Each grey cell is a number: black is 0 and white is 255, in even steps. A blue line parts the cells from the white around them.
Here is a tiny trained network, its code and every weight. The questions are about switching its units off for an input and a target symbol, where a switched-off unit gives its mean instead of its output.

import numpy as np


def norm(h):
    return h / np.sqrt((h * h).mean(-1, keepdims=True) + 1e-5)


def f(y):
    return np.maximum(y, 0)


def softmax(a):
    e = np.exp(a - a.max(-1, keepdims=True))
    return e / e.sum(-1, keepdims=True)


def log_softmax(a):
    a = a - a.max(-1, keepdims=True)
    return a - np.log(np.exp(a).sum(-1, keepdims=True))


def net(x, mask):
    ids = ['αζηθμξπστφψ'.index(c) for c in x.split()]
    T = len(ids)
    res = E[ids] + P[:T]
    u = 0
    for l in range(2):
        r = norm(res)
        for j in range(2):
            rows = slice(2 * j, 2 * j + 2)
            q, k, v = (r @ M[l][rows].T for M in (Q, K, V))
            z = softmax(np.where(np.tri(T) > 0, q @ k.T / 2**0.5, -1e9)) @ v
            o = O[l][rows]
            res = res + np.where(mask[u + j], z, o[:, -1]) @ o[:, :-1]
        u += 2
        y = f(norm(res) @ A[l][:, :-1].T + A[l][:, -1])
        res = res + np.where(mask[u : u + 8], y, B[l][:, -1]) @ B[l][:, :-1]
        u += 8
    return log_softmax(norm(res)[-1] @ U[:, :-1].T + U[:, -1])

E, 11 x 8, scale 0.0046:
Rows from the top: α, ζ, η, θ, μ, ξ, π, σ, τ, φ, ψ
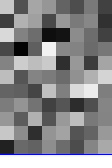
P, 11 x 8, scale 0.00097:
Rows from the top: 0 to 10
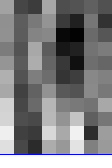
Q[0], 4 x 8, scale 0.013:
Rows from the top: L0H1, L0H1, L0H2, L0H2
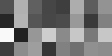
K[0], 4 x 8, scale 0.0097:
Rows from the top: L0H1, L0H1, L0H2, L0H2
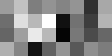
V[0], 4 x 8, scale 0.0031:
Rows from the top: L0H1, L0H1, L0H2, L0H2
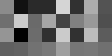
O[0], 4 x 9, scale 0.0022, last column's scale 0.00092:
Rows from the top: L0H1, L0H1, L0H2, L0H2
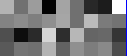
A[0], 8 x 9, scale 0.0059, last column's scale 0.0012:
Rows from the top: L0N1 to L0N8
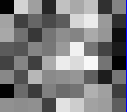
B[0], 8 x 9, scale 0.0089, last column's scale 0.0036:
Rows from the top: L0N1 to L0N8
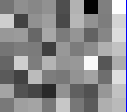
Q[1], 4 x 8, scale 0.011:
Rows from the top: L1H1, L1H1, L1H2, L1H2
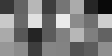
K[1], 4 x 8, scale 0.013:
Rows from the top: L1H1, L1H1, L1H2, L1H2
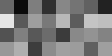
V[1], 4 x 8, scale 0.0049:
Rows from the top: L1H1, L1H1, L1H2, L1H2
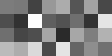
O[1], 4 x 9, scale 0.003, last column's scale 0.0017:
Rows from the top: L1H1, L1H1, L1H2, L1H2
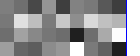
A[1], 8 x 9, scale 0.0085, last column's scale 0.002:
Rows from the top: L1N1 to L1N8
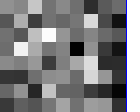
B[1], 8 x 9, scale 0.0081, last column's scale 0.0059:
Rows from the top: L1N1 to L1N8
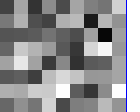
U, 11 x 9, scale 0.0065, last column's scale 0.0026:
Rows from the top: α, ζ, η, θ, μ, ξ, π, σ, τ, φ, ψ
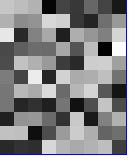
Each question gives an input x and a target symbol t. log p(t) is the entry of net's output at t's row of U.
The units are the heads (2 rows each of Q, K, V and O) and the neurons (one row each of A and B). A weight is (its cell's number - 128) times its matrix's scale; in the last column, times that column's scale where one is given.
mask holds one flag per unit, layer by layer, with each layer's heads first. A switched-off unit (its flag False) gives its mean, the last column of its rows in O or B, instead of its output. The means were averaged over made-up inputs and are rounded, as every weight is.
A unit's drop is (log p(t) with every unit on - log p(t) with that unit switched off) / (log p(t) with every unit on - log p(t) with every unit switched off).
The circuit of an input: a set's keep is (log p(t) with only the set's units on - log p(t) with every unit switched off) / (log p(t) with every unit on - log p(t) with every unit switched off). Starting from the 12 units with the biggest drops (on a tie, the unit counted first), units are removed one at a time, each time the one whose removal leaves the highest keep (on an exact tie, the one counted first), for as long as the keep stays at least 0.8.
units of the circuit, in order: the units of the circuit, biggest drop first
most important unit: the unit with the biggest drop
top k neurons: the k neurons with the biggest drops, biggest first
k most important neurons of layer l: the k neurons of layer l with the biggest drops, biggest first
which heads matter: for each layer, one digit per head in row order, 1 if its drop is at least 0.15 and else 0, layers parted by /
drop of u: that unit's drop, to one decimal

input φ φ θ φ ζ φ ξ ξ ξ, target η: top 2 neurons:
[L0N2, L1N7]
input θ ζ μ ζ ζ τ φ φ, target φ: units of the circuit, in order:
[L0H2, L1H2, L1N7]
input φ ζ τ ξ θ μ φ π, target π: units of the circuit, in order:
[L0N5]
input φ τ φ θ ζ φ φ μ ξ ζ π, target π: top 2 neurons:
[L0N5, L0N8]
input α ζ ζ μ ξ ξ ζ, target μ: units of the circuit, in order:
[L1N4, L0N2]
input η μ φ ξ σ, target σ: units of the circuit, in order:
[L0N7, L0H1, L1N7]
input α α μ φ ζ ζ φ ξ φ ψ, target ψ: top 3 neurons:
[L1N6, L0N5, L1N8]
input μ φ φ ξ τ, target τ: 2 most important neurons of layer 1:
[L1N1, L1N7]
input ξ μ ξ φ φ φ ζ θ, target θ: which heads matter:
01 / 00
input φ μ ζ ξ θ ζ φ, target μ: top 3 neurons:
[L0N6, L1N4, L1N7]
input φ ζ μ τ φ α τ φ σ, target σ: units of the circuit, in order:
[L0H1, L0N7, L1N7]
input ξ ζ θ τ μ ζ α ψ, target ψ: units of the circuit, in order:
[L1N6, L0N1]
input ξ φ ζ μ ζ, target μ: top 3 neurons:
[L0N5, L1N4, L0N6]
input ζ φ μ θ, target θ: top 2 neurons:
[L1N3, L1N5]
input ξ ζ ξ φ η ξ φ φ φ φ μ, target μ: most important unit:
L0H2
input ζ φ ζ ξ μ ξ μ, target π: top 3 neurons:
[L0N8, L1N7, L0N7]
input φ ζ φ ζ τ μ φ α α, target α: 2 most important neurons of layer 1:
[L1N5, L1N7]
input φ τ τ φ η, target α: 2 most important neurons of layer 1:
[L1N5, L1N7]
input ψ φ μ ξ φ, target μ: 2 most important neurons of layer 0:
[L0N6, L0N2]
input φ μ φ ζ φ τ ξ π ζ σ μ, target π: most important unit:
L1H2
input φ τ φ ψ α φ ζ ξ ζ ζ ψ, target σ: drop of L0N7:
1.1
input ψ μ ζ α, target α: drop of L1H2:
0.6
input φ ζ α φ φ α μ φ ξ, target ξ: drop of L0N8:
0.3
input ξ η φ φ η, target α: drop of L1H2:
0.0
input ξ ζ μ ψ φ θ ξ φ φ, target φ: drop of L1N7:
0.5
